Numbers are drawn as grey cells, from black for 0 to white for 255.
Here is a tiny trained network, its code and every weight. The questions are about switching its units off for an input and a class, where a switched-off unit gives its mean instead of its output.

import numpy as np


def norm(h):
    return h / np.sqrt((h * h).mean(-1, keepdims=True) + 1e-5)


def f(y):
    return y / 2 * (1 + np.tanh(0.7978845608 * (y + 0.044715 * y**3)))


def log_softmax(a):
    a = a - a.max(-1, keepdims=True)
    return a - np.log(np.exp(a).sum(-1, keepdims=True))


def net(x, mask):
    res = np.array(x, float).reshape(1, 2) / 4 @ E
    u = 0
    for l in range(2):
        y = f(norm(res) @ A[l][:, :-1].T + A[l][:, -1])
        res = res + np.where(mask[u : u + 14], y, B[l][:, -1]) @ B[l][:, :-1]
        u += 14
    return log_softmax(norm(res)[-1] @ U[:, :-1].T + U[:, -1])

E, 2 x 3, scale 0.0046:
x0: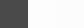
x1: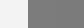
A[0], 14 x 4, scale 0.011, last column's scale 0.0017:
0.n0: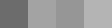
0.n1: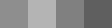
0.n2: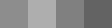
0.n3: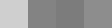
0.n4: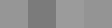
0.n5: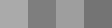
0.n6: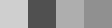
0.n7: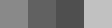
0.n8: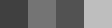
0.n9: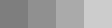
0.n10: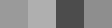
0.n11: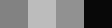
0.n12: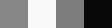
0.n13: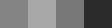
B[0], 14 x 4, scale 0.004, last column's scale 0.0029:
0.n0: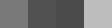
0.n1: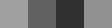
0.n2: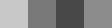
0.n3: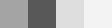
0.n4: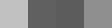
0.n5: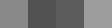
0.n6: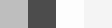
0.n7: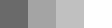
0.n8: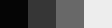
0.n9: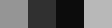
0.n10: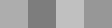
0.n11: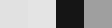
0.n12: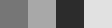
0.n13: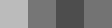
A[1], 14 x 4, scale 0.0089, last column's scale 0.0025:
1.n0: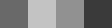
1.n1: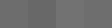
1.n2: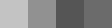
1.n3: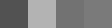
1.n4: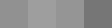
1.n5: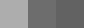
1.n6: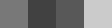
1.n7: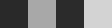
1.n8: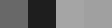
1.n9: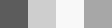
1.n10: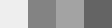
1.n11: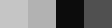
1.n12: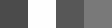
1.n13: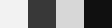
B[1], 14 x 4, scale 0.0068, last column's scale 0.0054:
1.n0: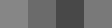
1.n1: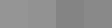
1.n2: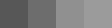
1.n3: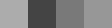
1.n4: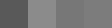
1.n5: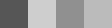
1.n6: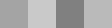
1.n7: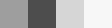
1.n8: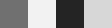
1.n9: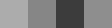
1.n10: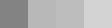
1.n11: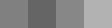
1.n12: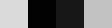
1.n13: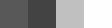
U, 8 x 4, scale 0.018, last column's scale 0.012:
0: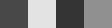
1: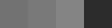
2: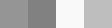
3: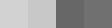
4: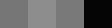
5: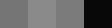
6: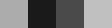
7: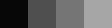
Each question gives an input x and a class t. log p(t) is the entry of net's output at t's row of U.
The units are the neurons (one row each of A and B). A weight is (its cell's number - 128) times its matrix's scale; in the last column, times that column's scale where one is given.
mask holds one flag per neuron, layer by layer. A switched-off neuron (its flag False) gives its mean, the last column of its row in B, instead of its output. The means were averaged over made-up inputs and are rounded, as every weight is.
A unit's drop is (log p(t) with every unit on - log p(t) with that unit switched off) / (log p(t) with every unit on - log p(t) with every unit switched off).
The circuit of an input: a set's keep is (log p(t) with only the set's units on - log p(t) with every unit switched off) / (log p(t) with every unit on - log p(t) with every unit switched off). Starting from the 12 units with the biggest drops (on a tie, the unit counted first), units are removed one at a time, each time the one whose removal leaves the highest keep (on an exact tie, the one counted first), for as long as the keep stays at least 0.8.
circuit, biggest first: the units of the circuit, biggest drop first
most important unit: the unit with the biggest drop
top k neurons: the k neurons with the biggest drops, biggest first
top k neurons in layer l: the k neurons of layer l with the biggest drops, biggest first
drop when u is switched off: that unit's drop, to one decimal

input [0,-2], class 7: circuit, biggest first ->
[0.n8]
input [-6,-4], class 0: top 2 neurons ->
[1.n8 1.n13]
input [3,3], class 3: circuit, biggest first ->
[0.n12 1.n13]
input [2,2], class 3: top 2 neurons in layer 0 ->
[0.n12 0.n11]
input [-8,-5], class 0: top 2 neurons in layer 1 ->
[1.n8 1.n13]
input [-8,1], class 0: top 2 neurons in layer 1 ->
[1.n8 1.n7]
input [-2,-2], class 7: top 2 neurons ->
[0.n8 0.n6]
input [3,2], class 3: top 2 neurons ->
[1.n13 0.n8]
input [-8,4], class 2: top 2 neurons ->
[1.n13 1.n12]
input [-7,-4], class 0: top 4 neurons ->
[1.n8 1.n13 1.n6 1.n12]
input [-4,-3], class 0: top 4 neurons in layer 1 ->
[1.n8 1.n13 1.n6 1.n12]
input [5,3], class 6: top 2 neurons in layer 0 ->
[0.n12 0.n6]
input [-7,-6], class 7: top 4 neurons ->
[0.n8 0.n6 1.n7 0.n3]
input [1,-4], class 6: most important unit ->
0.n6
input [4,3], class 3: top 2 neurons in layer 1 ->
[1.n13 1.n5]
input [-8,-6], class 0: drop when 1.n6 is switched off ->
0.3
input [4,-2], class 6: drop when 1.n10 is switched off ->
0.0
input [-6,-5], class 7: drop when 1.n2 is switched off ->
-0.1
